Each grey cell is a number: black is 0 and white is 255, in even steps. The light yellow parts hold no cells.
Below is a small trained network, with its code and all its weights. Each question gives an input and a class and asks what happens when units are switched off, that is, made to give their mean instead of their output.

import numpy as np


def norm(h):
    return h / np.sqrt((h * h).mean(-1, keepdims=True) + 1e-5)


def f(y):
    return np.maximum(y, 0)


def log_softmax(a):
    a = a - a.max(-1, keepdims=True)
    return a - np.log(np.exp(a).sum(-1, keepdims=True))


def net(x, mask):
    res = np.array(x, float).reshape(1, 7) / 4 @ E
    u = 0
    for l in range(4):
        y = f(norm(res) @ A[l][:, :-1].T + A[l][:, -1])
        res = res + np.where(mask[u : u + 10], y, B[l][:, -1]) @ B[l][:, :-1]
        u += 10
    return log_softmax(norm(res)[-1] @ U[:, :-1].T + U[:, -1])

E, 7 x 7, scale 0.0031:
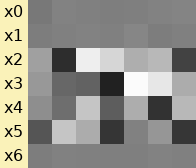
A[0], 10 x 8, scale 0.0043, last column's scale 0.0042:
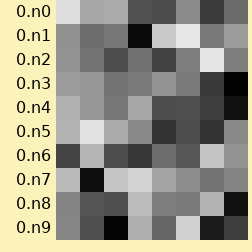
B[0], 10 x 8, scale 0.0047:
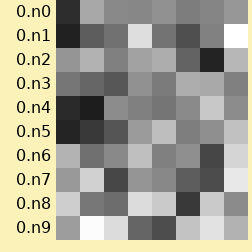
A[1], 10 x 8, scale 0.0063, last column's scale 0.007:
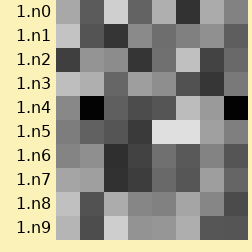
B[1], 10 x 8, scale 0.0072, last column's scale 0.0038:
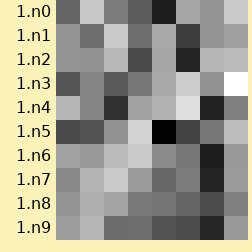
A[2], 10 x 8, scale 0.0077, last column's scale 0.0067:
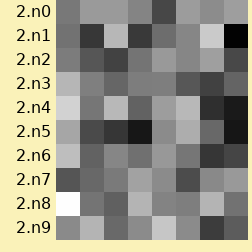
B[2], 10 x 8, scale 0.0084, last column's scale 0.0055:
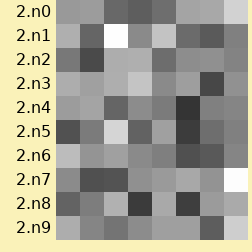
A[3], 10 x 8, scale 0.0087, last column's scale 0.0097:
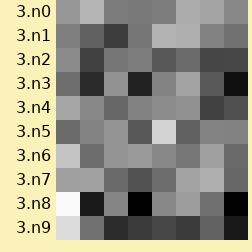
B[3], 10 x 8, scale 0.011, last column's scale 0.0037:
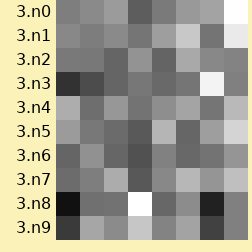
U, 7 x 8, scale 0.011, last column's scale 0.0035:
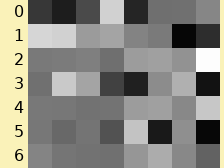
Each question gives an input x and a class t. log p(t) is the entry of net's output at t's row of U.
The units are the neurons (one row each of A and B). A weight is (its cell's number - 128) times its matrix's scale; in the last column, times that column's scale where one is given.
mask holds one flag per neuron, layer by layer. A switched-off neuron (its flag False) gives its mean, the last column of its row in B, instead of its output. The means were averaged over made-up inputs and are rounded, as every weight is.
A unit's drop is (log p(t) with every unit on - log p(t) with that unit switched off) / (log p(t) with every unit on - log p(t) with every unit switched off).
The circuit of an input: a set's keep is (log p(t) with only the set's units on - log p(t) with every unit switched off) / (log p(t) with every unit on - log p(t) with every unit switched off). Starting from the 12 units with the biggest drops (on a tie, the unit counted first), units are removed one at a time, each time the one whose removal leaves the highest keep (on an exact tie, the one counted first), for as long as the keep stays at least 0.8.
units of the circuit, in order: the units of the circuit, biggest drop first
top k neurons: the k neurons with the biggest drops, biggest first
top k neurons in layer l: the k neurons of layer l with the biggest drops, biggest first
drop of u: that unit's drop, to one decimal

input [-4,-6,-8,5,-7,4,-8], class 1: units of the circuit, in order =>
(1.n6, 1.n7)
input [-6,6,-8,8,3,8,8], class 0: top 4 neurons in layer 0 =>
(0.n7, 0.n1, 0.n6, 0.n9)
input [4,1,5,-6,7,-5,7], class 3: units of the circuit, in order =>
(1.n0, 0.n1)
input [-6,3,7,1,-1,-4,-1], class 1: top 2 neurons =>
(1.n9, 0.n1)
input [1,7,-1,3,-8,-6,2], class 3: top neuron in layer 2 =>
(2.n7)
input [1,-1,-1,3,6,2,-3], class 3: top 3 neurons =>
(1.n0, 0.n5, 0.n7)
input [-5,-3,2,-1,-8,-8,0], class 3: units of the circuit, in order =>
(0.n9, 2.n7)
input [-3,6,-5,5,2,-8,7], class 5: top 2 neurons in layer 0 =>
(0.n7, 0.n5)
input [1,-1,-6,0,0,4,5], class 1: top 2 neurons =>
(1.n6, 0.n1)
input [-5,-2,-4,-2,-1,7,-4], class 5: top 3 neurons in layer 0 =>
(0.n7, 0.n1, 0.n2)
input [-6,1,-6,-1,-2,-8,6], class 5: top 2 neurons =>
(2.n8, 0.n8)
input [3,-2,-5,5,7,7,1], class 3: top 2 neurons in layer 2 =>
(2.n8, 2.n0)
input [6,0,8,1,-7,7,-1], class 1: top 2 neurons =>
(1.n9, 1.n0)
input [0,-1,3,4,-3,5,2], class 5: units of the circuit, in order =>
(1.n2, 3.n5)
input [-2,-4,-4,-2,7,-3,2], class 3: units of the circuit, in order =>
(1.n0)
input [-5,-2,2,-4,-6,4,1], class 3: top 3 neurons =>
(0.n9, 0.n1, 1.n3)
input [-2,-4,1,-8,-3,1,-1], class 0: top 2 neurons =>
(1.n3, 2.n9)
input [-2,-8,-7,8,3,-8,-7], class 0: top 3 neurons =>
(1.n5, 0.n7, 1.n7)
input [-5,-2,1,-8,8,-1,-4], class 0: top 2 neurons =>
(0.n5, 0.n9)
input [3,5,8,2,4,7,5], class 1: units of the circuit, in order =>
(1.n9)
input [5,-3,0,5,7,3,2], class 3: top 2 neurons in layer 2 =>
(2.n0, 2.n9)
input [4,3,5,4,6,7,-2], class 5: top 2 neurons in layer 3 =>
(3.n5, 3.n1)
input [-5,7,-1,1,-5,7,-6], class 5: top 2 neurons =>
(1.n2, 1.n0)
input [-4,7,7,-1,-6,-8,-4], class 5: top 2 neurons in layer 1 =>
(1.n0, 1.n1)
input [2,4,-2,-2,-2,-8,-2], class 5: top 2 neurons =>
(2.n8, 0.n8)
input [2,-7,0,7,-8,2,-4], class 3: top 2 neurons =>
(0.n9, 2.n0)
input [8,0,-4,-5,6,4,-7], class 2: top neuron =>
(0.n6)
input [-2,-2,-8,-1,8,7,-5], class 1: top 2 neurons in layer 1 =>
(1.n6, 1.n7)
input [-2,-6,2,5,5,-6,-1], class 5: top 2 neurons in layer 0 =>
(0.n7, 0.n9)
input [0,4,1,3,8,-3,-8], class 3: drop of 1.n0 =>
1.3
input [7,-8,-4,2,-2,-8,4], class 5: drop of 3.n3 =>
0.0
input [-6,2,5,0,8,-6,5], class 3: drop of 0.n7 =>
-0.1
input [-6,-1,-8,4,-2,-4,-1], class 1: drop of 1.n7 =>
0.1
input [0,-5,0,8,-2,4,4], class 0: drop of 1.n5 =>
0.5
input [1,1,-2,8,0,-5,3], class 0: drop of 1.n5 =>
0.4
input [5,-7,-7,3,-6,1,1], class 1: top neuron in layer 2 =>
(2.n7)
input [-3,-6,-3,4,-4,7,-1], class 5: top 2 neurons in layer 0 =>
(0.n7, 0.n5)
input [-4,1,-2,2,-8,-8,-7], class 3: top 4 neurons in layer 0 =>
(0.n9, 0.n6, 0.n1, 0.n5)
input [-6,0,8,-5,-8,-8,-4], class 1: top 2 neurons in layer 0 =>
(0.n1, 0.n0)
